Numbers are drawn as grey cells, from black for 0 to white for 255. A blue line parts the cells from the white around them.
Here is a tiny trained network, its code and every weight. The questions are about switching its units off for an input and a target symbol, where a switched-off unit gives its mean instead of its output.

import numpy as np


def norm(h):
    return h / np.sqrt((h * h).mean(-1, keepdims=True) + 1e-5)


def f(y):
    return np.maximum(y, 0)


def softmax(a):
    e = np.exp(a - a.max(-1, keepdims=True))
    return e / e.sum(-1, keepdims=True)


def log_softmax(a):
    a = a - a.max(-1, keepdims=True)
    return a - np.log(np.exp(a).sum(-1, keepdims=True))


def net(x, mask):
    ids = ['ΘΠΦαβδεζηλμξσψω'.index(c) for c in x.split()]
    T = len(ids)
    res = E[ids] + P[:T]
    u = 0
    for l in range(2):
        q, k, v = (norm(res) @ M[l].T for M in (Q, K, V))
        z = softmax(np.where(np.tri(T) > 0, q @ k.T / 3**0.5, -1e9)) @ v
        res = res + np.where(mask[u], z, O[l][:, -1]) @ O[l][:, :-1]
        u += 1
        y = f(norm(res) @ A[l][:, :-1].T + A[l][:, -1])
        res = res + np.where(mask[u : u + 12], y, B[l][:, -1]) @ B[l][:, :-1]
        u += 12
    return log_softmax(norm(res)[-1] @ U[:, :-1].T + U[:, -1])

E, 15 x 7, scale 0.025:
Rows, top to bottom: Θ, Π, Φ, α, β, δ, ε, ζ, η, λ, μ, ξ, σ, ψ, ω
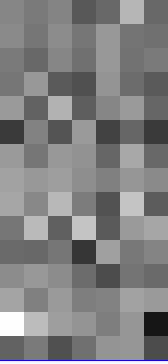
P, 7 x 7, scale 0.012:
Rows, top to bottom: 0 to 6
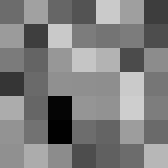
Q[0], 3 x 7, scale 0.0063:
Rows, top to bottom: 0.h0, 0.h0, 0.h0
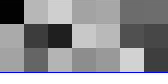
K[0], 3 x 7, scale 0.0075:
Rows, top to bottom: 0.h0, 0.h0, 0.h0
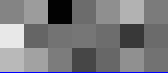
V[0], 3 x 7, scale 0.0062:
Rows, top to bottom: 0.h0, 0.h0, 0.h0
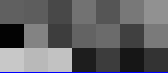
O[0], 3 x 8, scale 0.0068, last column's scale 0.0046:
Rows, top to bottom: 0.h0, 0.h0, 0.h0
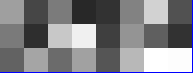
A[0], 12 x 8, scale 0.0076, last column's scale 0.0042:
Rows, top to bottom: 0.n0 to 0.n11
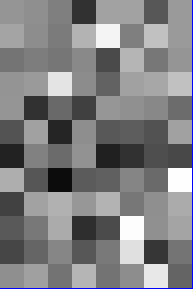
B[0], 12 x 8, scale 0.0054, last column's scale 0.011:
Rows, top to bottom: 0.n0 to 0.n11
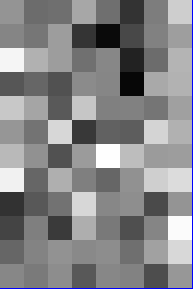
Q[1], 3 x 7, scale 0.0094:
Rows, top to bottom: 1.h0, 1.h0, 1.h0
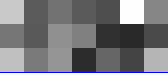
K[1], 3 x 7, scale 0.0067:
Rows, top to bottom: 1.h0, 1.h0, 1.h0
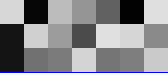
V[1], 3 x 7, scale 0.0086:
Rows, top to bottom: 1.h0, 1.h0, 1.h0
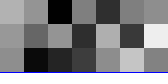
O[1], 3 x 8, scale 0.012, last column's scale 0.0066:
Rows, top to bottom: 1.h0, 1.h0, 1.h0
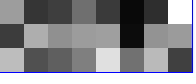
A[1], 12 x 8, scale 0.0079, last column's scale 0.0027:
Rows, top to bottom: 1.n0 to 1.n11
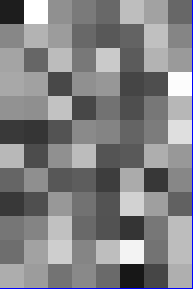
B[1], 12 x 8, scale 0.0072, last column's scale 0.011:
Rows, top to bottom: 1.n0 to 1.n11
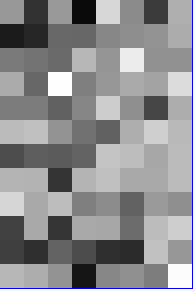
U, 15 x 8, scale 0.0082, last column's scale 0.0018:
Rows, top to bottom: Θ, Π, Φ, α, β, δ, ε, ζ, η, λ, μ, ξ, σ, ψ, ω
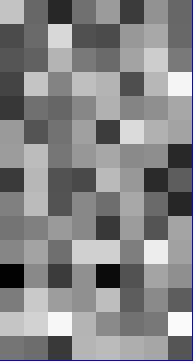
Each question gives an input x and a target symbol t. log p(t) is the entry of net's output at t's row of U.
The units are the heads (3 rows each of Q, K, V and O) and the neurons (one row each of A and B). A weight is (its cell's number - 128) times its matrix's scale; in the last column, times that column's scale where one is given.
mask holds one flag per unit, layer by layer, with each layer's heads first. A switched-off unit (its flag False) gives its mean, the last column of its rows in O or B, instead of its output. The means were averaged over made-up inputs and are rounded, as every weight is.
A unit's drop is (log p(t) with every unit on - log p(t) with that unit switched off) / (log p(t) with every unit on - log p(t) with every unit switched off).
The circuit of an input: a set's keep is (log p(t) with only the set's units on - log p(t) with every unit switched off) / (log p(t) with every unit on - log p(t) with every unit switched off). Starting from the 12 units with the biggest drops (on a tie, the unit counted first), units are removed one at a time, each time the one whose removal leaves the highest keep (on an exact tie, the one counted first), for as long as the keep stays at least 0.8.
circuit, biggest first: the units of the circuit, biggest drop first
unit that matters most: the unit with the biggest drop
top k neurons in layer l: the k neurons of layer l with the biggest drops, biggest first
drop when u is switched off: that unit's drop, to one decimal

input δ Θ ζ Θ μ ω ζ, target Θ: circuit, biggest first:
1.h0; 0.n3
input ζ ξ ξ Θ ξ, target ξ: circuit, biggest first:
1.h0; 0.h0
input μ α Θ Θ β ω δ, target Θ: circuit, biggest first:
1.h0
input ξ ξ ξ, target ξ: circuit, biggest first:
0.h0; 1.h0
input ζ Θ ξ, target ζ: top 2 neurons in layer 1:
1.n0; 1.n3
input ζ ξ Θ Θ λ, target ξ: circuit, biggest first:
1.h0; 0.h0
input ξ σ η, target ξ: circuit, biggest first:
1.h0; 0.n3
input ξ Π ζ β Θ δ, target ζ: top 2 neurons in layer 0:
0.n5; 0.n9
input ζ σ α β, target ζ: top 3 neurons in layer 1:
1.n0; 1.n3; 1.n7
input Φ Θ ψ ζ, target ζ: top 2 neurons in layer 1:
1.n0; 1.n3
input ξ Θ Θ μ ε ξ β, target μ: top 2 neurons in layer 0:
0.n2; 0.n3
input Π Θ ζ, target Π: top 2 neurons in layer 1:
1.n10; 1.n0
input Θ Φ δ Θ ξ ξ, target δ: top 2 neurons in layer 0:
0.n5; 0.n7
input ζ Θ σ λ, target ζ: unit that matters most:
1.n0
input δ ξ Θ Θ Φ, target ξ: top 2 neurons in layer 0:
0.n3; 0.n1
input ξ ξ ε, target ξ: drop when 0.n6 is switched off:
0.0
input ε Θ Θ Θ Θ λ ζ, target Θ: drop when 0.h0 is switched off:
0.2
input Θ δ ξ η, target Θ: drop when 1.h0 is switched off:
0.7
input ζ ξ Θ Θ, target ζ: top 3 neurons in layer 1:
1.n0; 1.n3; 1.n11
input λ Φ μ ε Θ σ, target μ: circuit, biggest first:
1.h0
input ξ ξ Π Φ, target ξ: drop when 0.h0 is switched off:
0.2
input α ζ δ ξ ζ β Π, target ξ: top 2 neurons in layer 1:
1.n0; 1.n9
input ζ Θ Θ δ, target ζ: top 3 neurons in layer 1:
1.n0; 1.n3; 1.n7
